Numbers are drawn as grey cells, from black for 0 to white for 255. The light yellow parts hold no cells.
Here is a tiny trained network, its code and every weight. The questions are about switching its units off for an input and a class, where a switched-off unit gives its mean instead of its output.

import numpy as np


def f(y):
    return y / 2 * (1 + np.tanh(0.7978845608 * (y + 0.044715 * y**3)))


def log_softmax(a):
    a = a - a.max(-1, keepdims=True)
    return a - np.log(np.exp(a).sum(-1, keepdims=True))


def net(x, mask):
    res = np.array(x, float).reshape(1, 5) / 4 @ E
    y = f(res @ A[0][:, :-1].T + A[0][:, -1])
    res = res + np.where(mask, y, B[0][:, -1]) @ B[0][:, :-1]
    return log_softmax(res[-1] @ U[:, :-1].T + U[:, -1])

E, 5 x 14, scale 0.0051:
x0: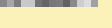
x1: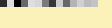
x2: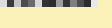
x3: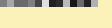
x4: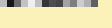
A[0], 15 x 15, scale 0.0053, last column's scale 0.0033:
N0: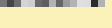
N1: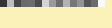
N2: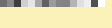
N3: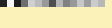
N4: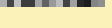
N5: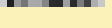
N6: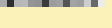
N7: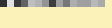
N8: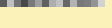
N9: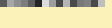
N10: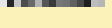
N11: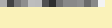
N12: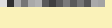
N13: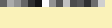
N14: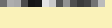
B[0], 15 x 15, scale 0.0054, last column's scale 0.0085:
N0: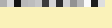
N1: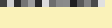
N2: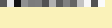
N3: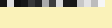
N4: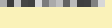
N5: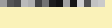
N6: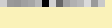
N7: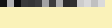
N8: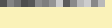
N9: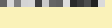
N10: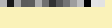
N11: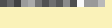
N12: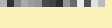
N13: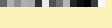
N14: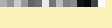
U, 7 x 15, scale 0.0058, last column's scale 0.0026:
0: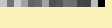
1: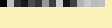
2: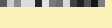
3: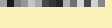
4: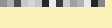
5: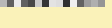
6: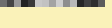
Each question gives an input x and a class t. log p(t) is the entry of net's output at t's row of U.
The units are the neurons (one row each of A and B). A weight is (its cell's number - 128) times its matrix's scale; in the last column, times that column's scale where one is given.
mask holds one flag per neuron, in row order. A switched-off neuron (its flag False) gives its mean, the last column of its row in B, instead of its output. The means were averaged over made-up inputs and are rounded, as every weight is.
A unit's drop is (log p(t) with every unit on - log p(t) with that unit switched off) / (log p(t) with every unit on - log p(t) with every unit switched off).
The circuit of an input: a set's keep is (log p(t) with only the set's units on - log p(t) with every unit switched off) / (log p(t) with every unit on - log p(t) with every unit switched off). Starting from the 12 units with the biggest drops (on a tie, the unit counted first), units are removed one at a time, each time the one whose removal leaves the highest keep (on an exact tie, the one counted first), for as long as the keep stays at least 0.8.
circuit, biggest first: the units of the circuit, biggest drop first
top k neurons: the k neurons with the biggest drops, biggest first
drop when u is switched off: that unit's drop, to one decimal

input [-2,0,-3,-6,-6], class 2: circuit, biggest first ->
[N3]
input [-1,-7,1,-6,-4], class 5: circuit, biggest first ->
[N1 N4]
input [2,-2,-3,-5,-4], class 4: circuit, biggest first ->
[N13 N3]
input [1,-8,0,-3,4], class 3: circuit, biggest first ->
[N12 N1]
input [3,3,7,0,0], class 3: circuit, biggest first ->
[N12 N10]
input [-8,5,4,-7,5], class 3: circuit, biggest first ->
[N12 N1]
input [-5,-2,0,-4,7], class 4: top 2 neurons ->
[N0 N6]
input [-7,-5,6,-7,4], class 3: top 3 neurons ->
[N12 N5 N10]
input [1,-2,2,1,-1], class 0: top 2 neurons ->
[N0 N2]
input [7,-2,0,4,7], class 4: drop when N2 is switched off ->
0.1
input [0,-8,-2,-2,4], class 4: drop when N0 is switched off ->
0.2
